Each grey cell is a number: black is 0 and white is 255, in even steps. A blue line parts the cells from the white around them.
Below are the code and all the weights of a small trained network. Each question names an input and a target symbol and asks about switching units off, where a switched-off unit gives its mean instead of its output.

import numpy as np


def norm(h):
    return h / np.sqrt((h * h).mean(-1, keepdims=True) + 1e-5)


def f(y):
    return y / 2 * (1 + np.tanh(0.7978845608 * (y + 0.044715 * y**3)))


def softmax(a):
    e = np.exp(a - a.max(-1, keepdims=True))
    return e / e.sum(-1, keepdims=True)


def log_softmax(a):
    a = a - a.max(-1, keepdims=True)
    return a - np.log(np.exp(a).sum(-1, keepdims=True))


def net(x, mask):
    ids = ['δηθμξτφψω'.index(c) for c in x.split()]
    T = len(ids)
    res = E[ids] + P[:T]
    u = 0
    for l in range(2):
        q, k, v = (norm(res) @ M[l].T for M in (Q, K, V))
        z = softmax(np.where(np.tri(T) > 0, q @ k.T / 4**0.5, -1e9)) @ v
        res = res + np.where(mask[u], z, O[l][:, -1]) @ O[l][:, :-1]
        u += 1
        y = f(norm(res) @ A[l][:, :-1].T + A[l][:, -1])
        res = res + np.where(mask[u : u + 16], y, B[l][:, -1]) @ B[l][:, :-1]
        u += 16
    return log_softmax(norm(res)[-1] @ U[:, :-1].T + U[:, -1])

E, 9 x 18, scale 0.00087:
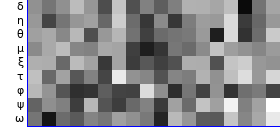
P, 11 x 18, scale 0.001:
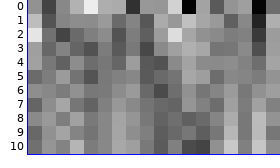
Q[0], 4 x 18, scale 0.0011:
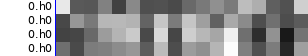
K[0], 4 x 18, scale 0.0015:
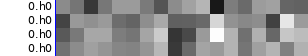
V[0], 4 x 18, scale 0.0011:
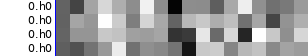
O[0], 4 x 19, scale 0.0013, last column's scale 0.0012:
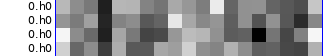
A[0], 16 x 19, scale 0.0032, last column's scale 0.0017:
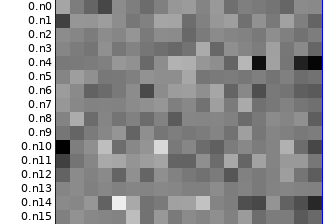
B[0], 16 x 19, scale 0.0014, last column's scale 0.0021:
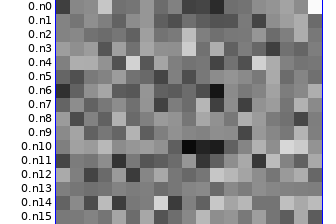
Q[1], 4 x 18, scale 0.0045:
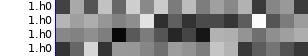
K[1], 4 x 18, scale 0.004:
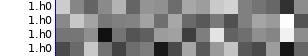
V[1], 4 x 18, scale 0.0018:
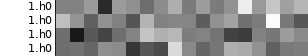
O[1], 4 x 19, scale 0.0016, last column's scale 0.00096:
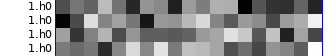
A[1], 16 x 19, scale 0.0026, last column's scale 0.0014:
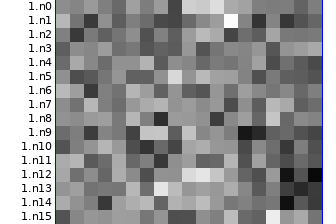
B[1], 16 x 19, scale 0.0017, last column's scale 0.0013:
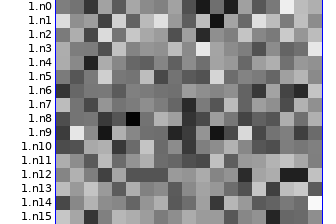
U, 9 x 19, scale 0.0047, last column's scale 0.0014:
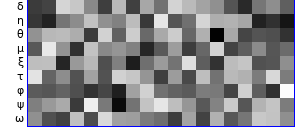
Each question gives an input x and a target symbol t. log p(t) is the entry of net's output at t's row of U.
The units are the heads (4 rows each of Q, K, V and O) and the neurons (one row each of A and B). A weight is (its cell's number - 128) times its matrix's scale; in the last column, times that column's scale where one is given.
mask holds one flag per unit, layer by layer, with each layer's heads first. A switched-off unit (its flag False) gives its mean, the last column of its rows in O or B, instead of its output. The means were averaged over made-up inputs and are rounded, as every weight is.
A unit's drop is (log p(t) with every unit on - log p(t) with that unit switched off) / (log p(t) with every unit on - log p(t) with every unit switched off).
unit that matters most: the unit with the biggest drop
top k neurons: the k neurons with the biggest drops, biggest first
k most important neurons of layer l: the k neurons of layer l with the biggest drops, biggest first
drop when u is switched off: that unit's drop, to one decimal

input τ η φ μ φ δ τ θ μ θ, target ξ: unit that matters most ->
0.n14
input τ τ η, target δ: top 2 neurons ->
(1.n10, 0.n0)
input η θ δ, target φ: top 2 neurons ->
(0.n0, 0.n6)
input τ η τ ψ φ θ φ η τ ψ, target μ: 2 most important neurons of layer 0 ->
(0.n11, 0.n1)
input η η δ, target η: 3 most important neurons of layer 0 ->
(0.n0, 0.n6, 0.n14)
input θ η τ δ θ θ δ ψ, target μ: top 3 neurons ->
(0.n0, 1.n9, 0.n14)
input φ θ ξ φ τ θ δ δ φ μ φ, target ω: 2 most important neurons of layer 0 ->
(0.n10, 0.n12)
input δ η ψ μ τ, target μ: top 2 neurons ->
(1.n9, 0.n10)
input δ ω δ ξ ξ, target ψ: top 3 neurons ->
(0.n0, 0.n6, 0.n14)
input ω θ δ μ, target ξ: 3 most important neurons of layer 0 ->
(0.n0, 0.n14, 0.n11)
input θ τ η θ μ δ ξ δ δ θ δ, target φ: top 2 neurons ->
(0.n0, 1.n6)
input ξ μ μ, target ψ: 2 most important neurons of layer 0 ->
(0.n14, 0.n0)
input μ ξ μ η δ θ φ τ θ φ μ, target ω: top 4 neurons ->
(0.n11, 0.n12, 0.n0, 1.n0)
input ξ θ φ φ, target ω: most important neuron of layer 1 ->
(1.n2)
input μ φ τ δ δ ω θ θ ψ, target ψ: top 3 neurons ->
(0.n6, 0.n10, 0.n14)
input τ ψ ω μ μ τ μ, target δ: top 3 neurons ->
(1.n10, 0.n14, 0.n0)
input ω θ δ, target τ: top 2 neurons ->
(1.n1, 0.n14)
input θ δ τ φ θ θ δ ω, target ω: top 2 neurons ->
(0.n10, 1.n2)
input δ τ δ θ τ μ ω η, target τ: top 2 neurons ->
(0.n0, 1.n1)
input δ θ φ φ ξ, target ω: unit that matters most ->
0.h0
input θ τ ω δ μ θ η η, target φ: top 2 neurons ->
(0.n0, 0.n12)
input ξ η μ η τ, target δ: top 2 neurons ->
(1.n10, 0.n0)
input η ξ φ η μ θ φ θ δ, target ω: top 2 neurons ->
(0.n0, 0.n11)
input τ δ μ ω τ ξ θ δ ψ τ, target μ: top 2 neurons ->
(1.n9, 0.n14)
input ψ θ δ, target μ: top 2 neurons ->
(1.n9, 0.n14)
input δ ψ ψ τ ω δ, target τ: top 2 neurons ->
(1.n1, 0.n0)
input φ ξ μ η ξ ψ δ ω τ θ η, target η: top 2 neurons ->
(1.n14, 0.n10)
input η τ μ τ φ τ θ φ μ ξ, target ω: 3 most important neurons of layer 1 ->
(1.n12, 1.n2, 1.n7)
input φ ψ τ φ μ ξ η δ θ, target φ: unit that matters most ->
0.n14
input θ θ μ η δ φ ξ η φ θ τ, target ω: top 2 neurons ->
(0.n0, 0.n11)
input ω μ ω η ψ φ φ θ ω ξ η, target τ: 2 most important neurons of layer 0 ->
(0.n0, 0.n6)
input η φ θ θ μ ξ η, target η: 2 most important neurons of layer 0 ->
(0.n14, 0.n10)
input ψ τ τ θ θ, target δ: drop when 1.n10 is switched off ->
0.3
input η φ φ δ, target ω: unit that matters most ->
0.h0
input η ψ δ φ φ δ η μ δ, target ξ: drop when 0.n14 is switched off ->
0.2
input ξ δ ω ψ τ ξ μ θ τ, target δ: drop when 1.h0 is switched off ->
1.2
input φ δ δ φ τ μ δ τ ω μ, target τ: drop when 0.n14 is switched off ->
0.1
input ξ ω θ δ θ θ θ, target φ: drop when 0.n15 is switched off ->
0.0
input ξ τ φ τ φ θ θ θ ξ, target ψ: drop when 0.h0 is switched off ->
0.9
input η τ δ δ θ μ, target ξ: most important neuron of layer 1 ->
(1.n4)
